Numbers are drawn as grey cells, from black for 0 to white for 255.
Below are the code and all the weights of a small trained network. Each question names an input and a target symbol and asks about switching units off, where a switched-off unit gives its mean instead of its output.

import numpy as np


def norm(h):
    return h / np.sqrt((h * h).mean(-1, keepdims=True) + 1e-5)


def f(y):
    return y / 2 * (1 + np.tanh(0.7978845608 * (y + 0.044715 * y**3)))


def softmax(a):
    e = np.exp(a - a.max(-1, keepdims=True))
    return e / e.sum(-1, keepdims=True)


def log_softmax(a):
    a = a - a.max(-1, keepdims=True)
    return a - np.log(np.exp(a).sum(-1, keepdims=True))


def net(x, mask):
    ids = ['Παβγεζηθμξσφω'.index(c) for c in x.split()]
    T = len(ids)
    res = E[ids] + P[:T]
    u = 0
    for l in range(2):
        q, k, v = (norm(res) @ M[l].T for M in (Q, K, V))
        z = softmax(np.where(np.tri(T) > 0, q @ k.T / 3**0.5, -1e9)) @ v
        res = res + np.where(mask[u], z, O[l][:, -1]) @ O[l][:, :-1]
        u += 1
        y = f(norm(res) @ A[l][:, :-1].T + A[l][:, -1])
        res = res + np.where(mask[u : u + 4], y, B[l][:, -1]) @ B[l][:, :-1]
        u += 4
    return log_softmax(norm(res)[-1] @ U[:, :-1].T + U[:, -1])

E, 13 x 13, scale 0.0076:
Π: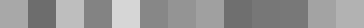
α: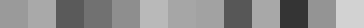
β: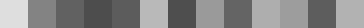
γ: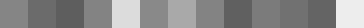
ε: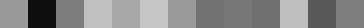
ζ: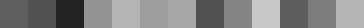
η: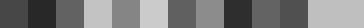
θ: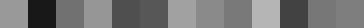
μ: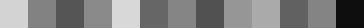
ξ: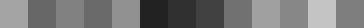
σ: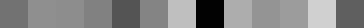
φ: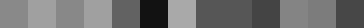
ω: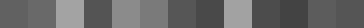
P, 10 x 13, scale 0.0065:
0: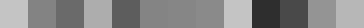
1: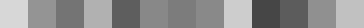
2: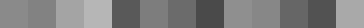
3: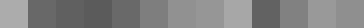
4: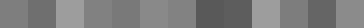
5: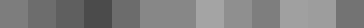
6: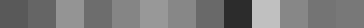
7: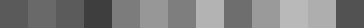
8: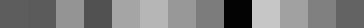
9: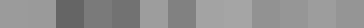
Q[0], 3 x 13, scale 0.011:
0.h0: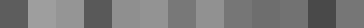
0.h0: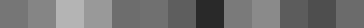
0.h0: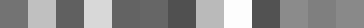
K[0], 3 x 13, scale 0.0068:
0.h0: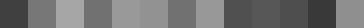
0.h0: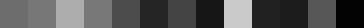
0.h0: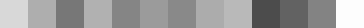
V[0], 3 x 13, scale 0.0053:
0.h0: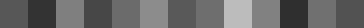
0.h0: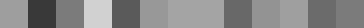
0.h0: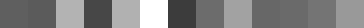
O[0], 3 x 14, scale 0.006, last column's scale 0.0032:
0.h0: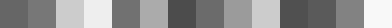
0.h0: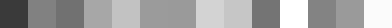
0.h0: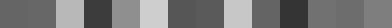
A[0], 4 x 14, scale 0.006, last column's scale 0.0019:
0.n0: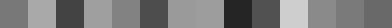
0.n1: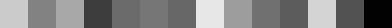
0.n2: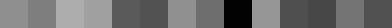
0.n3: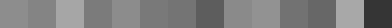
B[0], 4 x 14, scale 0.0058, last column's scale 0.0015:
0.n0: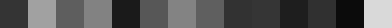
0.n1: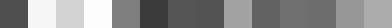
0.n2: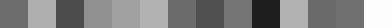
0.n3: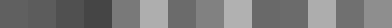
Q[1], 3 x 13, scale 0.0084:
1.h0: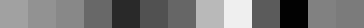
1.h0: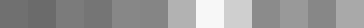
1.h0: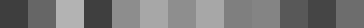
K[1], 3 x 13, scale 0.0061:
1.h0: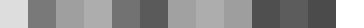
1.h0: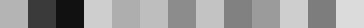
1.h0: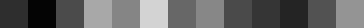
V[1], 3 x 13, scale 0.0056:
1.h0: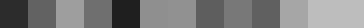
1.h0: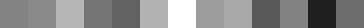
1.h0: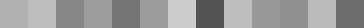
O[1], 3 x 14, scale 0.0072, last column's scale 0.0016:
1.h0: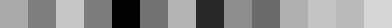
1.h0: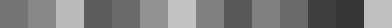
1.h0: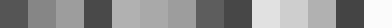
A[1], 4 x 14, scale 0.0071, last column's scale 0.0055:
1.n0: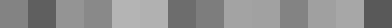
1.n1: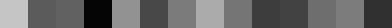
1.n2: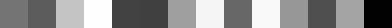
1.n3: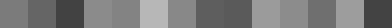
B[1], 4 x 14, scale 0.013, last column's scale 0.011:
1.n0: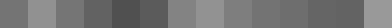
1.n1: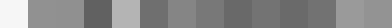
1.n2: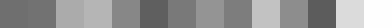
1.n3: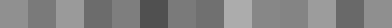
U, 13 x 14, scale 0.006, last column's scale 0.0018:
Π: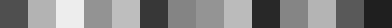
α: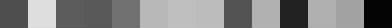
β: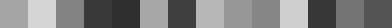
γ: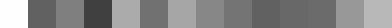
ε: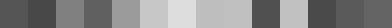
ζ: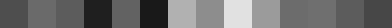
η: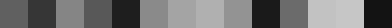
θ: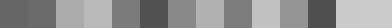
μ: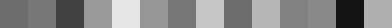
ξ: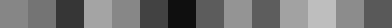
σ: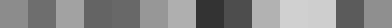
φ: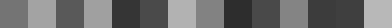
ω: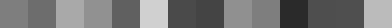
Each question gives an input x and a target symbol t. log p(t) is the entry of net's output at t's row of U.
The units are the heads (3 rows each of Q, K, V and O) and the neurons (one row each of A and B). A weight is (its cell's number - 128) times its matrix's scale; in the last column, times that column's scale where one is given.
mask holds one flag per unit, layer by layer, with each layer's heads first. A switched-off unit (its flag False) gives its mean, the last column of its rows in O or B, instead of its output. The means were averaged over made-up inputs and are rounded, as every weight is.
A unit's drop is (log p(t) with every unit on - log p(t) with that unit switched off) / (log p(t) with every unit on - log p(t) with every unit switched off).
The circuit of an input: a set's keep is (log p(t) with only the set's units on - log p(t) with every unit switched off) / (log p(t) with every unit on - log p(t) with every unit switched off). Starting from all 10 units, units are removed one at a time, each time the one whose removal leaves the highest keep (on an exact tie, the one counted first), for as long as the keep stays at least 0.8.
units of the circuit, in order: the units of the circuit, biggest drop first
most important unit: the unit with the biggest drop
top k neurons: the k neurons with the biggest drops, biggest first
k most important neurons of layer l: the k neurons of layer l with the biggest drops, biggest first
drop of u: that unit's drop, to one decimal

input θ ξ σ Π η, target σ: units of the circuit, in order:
[1.h0 1.n2]
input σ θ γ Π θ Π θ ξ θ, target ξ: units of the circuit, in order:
[1.h0 0.n2 1.n2]
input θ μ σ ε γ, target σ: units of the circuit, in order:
[1.h0 1.n2]
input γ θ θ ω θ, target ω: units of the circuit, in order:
[0.h0 1.n2]
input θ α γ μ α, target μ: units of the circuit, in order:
[1.h0 1.n2]
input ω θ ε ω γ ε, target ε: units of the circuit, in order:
[1.n2]
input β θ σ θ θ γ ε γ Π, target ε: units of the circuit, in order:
[0.h0 1.n2]
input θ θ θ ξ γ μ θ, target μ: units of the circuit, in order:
[1.h0 0.n2 1.n2]
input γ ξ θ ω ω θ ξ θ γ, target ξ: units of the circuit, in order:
[1.h0 1.n2 0.n2]
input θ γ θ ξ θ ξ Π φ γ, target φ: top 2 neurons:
[0.n0 1.n2]
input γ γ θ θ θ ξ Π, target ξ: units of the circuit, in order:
[1.h0 1.n2]
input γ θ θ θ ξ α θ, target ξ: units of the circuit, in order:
[0.n2 1.h0 1.n2]
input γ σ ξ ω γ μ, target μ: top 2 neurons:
[1.n2 0.n1]
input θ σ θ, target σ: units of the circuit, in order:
[1.h0 0.n2 1.n2]
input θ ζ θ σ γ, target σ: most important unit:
1.h0
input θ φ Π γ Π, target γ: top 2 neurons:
[1.n2 1.n1]
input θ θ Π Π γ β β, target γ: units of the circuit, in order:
[0.h0 1.h0 1.n1]
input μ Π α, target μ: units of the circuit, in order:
[1.h0 0.h0 1.n2]
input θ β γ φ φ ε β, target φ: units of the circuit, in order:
[0.h0 0.n0]
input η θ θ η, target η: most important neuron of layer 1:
[1.n2]
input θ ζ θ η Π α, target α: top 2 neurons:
[1.n2 0.n1]
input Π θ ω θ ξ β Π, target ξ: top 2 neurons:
[0.n2 1.n2]
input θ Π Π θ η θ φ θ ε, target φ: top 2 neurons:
[0.n0 1.n2]
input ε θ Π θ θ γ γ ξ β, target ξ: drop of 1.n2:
0.1
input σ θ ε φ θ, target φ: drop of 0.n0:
0.6
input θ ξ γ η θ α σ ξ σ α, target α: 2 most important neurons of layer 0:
[0.n1 0.n2]
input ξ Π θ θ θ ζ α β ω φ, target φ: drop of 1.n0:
0.0
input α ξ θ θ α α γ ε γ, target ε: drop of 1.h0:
0.1
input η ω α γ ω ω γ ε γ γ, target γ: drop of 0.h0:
1.0
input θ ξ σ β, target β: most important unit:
1.n2
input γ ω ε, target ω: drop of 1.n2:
0.2
